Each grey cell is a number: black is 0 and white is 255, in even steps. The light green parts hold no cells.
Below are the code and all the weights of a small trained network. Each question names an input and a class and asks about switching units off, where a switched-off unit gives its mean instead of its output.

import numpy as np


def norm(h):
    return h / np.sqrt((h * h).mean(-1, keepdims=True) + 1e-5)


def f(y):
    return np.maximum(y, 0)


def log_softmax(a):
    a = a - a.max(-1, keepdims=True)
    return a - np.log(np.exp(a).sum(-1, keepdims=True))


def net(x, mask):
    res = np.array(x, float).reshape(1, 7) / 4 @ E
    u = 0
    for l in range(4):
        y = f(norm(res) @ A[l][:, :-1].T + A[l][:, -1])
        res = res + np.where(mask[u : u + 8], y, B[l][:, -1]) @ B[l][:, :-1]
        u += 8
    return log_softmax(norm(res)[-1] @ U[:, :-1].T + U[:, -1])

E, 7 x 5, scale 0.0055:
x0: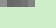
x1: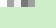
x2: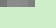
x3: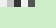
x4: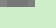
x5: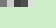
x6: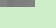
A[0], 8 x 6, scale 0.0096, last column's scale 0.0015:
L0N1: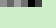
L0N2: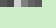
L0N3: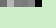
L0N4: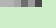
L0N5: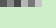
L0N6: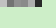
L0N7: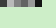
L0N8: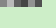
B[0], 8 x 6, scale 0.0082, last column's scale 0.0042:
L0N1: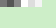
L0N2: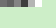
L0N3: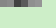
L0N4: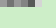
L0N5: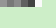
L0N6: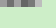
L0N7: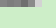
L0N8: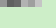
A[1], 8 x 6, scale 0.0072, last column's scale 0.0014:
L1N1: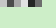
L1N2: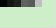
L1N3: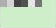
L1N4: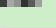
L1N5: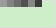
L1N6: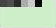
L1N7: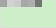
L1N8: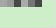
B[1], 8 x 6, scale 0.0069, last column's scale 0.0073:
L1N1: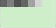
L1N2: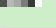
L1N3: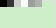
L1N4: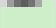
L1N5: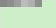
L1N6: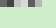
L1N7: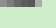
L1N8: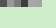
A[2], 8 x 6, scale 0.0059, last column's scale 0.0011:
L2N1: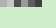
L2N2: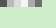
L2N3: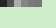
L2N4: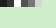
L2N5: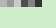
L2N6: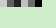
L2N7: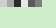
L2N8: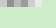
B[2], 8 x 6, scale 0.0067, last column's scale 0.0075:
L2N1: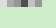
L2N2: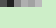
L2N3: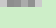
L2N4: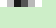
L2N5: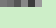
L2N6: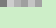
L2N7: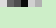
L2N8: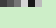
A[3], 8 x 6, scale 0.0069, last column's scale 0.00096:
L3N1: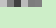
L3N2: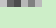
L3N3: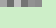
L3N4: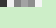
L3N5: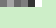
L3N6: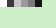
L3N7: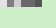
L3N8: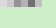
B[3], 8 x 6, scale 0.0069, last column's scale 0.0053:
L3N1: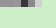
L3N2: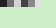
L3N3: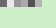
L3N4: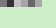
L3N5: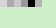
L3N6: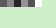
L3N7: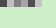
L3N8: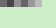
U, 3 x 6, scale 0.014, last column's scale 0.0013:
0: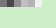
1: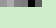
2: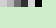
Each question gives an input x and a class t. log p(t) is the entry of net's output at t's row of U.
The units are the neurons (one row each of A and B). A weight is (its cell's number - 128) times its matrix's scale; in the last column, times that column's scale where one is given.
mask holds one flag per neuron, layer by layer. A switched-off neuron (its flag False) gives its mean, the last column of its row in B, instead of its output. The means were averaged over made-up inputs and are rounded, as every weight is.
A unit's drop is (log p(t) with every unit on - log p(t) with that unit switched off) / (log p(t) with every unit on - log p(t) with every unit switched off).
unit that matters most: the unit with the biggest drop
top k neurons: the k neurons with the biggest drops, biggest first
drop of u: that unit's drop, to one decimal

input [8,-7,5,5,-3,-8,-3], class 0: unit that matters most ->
L0N1
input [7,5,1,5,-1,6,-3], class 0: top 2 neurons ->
[L1N3, L2N4]
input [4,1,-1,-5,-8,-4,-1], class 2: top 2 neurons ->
[L2N4, L0N2]
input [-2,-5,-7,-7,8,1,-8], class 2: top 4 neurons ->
[L2N4, L2N8, L0N2, L3N6]
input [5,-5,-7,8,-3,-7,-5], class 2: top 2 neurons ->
[L2N7, L1N3]
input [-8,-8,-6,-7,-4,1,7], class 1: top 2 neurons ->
[L1N2, L2N7]
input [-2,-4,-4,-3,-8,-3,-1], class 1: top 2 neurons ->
[L1N2, L1N1]
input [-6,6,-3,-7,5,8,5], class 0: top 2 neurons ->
[L1N3, L0N8]
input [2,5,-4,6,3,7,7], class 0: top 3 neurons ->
[L1N3, L2N4, L2N8]
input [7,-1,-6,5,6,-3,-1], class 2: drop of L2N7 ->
0.1
